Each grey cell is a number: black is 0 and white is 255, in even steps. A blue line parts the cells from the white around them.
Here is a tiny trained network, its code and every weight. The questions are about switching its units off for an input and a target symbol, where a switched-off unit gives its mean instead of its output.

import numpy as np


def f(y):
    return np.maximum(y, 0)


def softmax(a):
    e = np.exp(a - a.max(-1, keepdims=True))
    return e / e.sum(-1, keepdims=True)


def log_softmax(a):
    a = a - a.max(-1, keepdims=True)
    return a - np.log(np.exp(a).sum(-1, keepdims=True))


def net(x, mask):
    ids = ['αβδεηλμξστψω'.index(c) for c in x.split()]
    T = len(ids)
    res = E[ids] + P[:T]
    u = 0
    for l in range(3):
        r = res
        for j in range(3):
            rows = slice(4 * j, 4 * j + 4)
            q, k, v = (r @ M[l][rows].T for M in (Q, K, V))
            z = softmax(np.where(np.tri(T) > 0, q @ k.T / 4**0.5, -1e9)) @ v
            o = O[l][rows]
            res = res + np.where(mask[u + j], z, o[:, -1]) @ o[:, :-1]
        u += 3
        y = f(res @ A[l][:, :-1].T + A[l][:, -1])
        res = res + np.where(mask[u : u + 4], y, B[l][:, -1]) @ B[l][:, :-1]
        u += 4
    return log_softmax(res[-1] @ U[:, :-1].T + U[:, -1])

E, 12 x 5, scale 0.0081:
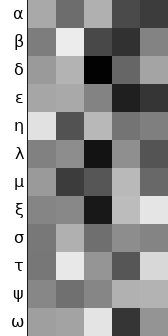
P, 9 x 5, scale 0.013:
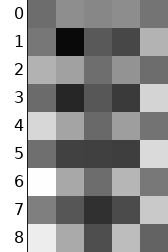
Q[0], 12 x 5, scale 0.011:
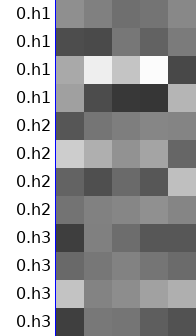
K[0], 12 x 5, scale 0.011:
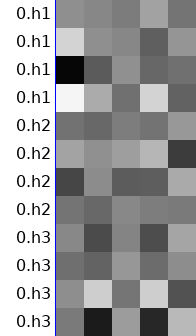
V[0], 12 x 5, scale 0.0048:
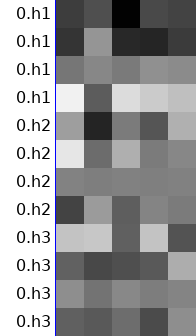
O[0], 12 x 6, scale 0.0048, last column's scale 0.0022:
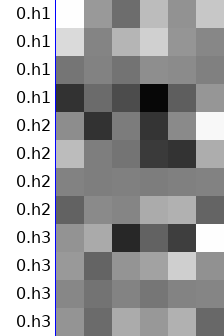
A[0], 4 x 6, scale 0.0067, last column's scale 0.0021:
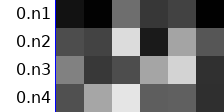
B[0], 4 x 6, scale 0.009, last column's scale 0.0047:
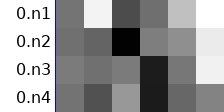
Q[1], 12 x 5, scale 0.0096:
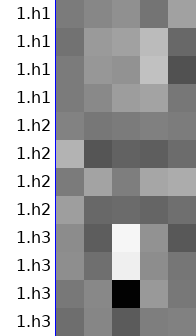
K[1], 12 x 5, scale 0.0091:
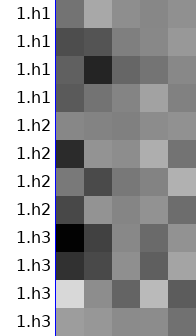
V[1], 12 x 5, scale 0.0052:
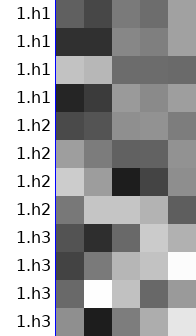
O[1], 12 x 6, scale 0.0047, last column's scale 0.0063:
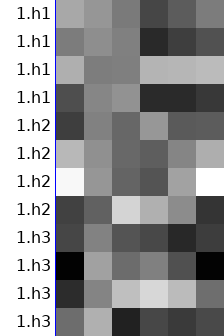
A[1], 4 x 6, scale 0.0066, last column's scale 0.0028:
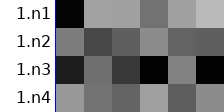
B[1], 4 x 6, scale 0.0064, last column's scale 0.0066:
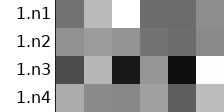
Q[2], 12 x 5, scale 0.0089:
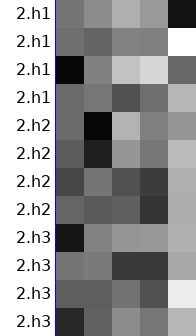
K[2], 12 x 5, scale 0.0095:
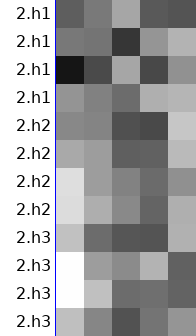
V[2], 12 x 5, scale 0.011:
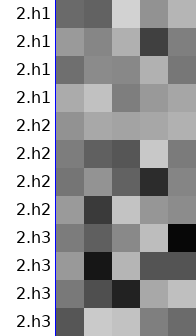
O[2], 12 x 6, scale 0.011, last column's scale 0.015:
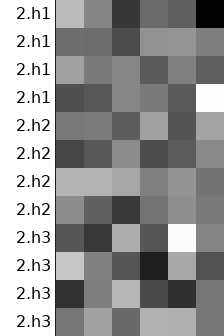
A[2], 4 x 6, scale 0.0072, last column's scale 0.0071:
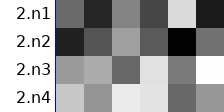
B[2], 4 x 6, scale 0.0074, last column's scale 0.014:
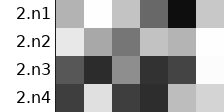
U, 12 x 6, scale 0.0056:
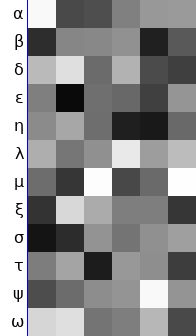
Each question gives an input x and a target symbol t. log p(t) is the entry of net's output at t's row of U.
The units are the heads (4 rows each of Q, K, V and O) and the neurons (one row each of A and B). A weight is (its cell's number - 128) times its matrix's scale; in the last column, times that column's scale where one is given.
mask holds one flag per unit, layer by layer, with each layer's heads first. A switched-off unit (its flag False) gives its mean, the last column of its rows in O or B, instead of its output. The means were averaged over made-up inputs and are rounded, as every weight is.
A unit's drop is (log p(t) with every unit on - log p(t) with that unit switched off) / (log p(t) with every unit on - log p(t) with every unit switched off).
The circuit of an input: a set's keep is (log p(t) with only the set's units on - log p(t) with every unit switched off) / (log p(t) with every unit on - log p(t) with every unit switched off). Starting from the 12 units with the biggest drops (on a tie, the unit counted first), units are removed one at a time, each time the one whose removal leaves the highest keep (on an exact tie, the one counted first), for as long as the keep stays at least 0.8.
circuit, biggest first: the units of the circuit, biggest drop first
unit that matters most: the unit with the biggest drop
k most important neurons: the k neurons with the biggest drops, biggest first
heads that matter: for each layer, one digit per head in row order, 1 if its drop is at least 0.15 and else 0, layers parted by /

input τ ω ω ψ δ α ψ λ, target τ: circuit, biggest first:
0.h1; 1.n3; 0.n1; 2.n1
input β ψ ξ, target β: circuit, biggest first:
2.h3
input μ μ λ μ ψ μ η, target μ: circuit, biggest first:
0.n1; 2.h3
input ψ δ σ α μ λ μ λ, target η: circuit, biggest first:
2.h3; 1.n3
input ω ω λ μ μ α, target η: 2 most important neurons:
0.n1; 2.n1
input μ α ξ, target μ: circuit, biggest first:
0.n1; 2.h3; 2.h2
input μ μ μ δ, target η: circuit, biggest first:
2.h3; 1.n3
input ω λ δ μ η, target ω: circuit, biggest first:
2.h2; 0.h1; 2.n4
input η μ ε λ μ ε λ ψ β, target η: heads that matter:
110 / 000 / 011
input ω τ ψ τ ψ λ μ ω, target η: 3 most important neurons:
0.n1; 2.n1; 1.n3
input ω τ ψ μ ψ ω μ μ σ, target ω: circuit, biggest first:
2.h2; 0.h1; 2.n4; 1.h2
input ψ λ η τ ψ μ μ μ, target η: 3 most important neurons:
0.n1; 2.n1; 1.n3
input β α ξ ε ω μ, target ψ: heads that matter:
111 / 101 / 110
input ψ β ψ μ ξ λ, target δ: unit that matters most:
2.n2
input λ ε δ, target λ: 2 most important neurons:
2.n2; 2.n3
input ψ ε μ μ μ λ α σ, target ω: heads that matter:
111 / 101 / 001
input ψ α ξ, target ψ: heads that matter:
100 / 111 / 011
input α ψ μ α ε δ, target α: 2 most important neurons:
1.n3; 0.n1
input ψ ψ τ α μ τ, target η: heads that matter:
100 / 001 / 001
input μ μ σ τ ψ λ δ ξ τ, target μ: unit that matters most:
0.n1
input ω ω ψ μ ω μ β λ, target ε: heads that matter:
011 / 101 / 101
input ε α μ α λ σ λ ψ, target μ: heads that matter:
001 / 100 / 001
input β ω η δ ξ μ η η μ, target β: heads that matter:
010 / 001 / 001
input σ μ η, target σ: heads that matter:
010 / 011 / 001
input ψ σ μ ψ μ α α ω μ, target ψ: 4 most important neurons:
0.n1; 2.n4; 1.n1; 2.n1
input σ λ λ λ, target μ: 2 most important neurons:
0.n1; 0.n3
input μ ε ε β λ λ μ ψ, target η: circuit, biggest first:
2.h3; 0.h1; 1.n3
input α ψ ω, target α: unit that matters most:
2.h3
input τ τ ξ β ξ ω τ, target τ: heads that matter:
110 / 011 / 011
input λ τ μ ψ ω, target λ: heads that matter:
110 / 000 / 011
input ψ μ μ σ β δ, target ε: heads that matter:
001 / 101 / 101
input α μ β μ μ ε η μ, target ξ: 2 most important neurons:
0.n1; 0.n2
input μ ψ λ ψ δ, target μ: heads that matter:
000 / 001 / 001
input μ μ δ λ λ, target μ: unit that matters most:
0.n1
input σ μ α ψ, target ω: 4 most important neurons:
0.n1; 2.n1; 0.n2; 2.n3
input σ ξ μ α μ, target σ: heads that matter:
010 / 011 / 001
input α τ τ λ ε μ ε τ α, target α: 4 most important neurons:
0.n1; 1.n3; 0.n4; 0.n2
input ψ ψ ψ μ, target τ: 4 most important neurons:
1.n3; 0.n3; 0.n1; 0.n2
